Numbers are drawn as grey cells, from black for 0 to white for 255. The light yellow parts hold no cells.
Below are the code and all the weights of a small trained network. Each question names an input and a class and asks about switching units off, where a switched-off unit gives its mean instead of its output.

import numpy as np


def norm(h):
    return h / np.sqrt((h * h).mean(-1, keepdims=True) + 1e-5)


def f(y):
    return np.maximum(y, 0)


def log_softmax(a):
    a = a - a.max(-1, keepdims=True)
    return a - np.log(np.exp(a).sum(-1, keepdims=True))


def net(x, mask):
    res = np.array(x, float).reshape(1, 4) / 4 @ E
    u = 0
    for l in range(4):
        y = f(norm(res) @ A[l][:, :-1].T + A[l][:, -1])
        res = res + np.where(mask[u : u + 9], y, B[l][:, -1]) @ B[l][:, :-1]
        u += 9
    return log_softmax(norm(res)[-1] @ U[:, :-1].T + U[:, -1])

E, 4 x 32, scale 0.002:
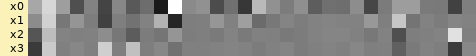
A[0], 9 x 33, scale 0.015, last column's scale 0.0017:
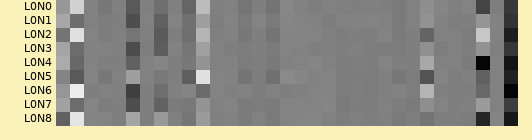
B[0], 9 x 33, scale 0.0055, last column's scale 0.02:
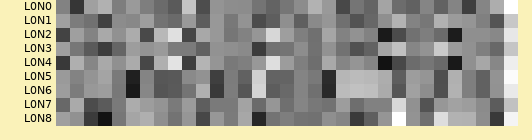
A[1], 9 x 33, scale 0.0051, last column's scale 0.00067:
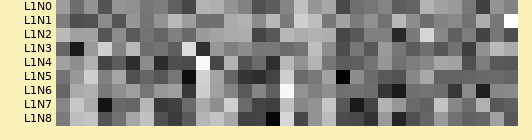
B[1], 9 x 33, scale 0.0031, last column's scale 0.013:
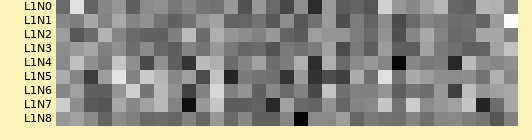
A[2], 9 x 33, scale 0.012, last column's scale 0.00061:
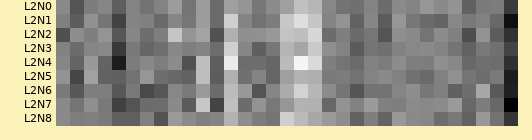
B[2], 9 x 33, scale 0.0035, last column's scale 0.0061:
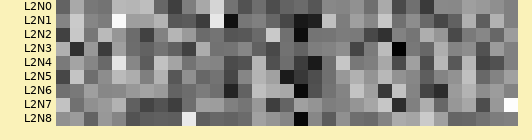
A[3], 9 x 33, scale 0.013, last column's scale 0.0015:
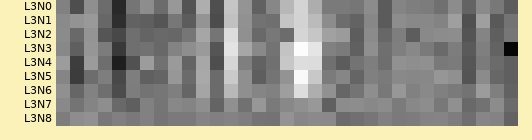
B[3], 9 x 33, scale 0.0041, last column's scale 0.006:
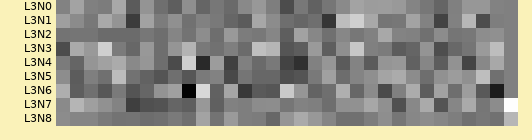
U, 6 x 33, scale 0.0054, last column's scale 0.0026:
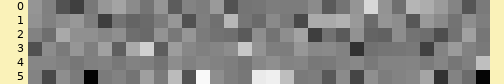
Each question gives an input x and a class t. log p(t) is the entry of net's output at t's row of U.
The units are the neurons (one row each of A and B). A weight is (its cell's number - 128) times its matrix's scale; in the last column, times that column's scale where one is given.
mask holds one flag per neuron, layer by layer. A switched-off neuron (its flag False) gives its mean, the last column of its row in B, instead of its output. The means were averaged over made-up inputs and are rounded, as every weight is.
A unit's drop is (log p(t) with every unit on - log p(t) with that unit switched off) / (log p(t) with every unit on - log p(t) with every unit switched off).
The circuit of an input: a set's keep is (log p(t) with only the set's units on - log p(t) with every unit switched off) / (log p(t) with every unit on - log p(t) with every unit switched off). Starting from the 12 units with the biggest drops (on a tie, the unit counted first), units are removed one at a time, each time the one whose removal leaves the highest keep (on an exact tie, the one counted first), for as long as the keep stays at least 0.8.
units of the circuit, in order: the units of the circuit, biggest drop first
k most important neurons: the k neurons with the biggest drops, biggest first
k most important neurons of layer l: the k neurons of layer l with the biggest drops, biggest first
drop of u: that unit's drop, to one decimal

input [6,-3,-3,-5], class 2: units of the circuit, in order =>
[L0N0]
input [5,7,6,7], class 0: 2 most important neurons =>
[L0N8; L0N5]
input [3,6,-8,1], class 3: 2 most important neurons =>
[L0N4; L0N5]
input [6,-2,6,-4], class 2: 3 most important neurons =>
[L0N0; L0N4; L0N8]
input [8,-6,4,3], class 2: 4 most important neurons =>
[L0N0; L0N6; L0N2; L0N8]
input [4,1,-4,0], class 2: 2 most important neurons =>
[L0N0; L0N2]
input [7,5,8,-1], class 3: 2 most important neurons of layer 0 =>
[L0N2; L0N5]
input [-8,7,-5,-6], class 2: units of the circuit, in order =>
[L0N8; L0N4; L0N5]
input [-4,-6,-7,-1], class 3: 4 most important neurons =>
[L0N6; L0N4; L1N6; L0N0]
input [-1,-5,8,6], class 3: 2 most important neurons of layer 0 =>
[L0N2; L0N6]
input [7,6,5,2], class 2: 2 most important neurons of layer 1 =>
[L1N3; L1N1]
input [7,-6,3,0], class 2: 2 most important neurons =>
[L0N0; L0N6]
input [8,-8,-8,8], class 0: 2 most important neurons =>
[L0N8; L0N6]
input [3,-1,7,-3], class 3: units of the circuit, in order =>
[L0N2]
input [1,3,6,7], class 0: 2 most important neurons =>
[L0N8; L0N4]
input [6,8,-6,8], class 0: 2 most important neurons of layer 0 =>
[L0N8; L0N5]
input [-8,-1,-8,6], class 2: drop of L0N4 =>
1.2
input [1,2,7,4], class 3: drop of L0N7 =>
0.0
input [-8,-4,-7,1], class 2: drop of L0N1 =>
0.1
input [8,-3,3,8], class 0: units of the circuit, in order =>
[L0N8]
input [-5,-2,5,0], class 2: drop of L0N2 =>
1.0
